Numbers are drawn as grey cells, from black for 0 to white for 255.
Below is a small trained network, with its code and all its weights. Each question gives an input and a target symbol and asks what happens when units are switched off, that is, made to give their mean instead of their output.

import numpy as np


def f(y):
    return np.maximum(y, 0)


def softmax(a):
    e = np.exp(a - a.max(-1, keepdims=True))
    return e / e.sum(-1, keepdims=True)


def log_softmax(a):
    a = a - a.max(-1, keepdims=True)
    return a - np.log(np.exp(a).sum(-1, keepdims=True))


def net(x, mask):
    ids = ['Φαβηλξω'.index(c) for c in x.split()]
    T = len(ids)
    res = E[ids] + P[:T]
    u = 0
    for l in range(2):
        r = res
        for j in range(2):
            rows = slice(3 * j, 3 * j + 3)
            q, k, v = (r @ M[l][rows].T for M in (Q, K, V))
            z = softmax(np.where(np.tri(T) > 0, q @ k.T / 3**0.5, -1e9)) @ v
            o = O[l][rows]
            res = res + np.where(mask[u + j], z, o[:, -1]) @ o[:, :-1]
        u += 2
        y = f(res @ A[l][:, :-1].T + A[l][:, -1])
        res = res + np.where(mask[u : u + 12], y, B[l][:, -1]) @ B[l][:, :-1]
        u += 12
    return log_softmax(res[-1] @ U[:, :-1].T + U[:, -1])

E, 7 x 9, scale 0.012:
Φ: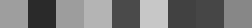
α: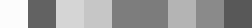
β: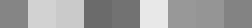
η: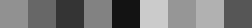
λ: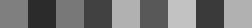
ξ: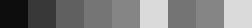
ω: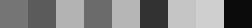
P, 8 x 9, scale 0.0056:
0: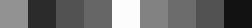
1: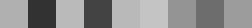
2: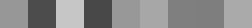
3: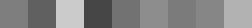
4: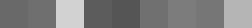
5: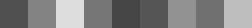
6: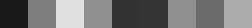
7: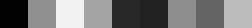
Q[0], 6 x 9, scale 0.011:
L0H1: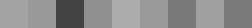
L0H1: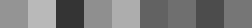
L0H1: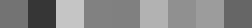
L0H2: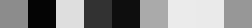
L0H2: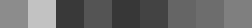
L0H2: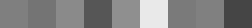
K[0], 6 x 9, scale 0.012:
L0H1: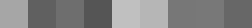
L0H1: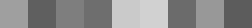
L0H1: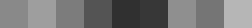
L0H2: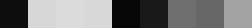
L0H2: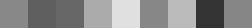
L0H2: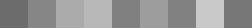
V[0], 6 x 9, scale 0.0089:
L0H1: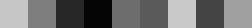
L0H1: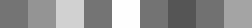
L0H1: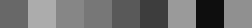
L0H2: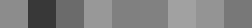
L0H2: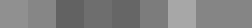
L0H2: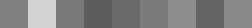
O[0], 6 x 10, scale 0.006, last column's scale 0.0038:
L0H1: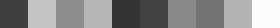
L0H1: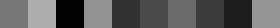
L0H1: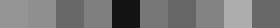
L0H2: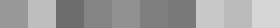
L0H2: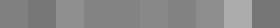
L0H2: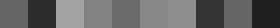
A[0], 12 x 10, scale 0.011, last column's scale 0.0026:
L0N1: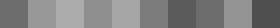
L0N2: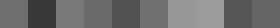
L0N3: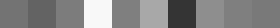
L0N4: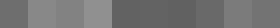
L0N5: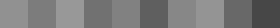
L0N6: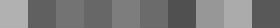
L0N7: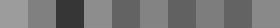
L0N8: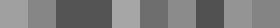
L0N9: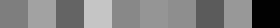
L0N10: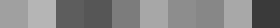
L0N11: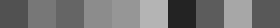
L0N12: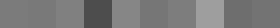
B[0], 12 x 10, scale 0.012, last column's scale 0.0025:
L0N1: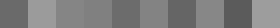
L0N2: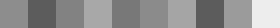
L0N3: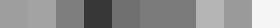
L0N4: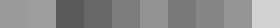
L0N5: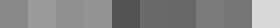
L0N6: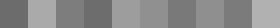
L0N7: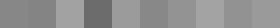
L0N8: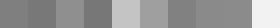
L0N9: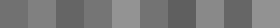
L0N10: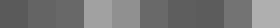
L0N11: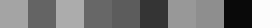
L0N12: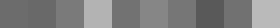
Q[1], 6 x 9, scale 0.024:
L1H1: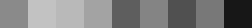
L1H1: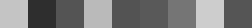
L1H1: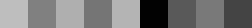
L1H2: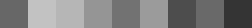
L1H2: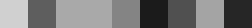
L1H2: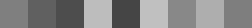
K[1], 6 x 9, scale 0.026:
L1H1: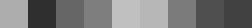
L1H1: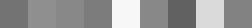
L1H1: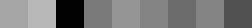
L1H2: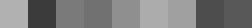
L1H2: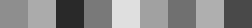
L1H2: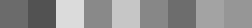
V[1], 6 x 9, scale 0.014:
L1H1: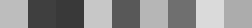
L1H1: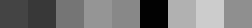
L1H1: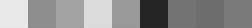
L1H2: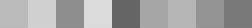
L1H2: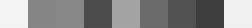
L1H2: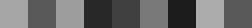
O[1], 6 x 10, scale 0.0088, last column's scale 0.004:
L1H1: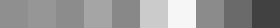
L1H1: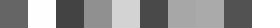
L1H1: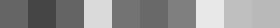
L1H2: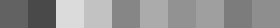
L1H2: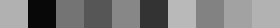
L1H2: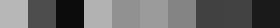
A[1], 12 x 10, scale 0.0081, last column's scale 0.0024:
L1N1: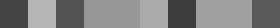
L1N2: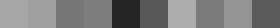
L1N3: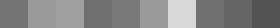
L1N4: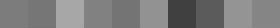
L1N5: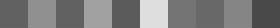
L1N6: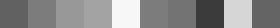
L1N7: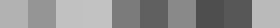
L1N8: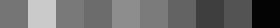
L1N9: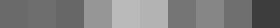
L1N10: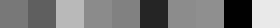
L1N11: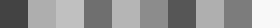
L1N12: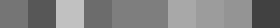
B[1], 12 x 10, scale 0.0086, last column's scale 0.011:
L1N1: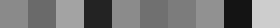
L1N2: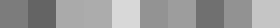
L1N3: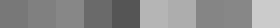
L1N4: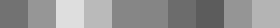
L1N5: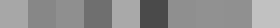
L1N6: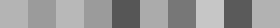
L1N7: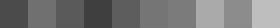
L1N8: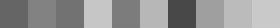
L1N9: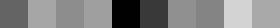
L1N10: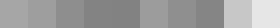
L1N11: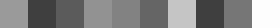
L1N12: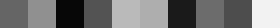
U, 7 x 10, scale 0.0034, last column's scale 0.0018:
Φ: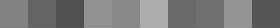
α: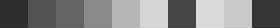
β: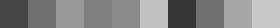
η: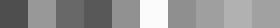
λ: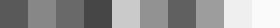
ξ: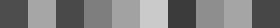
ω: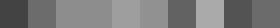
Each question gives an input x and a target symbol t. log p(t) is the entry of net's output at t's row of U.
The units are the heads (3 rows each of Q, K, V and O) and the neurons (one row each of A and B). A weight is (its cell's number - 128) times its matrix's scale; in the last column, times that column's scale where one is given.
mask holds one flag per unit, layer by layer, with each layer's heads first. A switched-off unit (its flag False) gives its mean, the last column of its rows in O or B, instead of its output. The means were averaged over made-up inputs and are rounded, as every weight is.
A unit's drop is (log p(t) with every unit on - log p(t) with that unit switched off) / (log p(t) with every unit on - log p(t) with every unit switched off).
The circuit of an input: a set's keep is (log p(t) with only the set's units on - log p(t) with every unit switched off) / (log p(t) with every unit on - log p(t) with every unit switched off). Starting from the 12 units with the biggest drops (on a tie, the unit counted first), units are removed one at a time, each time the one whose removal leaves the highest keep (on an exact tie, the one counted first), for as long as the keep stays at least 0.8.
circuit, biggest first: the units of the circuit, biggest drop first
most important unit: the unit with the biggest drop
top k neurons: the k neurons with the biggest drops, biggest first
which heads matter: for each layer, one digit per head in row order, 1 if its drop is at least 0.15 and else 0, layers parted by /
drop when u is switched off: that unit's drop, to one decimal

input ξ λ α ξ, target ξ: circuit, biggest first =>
(L0N11 L1H2 L1H1)
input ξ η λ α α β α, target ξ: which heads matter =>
10 / 11
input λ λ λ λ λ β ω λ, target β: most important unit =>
L0N8
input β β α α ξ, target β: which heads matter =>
00 / 10
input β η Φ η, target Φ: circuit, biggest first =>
(L1H2 L0N3)
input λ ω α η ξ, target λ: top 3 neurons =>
(L0N11 L1N10 L0N8)
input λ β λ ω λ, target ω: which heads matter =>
00 / 11
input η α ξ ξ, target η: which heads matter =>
00 / 10
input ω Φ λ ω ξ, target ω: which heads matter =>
10 / 11
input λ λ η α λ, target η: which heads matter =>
10 / 10
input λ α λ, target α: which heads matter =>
00 / 11
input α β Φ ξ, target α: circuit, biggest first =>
(L0N11 L1H1 L1H2)
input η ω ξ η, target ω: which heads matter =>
10 / 11
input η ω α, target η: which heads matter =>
00 / 10
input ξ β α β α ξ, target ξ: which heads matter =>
01 / 11
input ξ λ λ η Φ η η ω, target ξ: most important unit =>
L0H1
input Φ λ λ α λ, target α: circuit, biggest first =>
(L0N8 L1H1 L1H2)
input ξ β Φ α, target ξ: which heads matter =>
00 / 11
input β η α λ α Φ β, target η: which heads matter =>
01 / 10
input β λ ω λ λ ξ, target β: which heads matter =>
10 / 10
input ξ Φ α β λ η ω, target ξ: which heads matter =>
00 / 11
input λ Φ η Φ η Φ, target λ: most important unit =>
L0N11
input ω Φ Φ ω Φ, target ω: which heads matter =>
00 / 11
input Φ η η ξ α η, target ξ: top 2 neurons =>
(L0N11 L1N8)
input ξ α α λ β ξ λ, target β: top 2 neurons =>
(L0N8 L1N4)
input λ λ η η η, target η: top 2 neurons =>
(L1N3 L0N11)
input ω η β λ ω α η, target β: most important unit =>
L0H1
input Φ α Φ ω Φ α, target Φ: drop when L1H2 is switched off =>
1.1
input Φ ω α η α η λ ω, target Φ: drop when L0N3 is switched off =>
0.3
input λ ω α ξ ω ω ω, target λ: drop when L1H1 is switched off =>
0.2
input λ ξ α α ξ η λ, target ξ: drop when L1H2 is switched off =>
0.8
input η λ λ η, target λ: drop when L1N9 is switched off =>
0.0
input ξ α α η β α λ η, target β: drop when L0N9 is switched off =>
0.0
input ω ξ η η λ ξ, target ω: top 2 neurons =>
(L0N11 L1N1)
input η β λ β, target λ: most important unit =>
L1H2
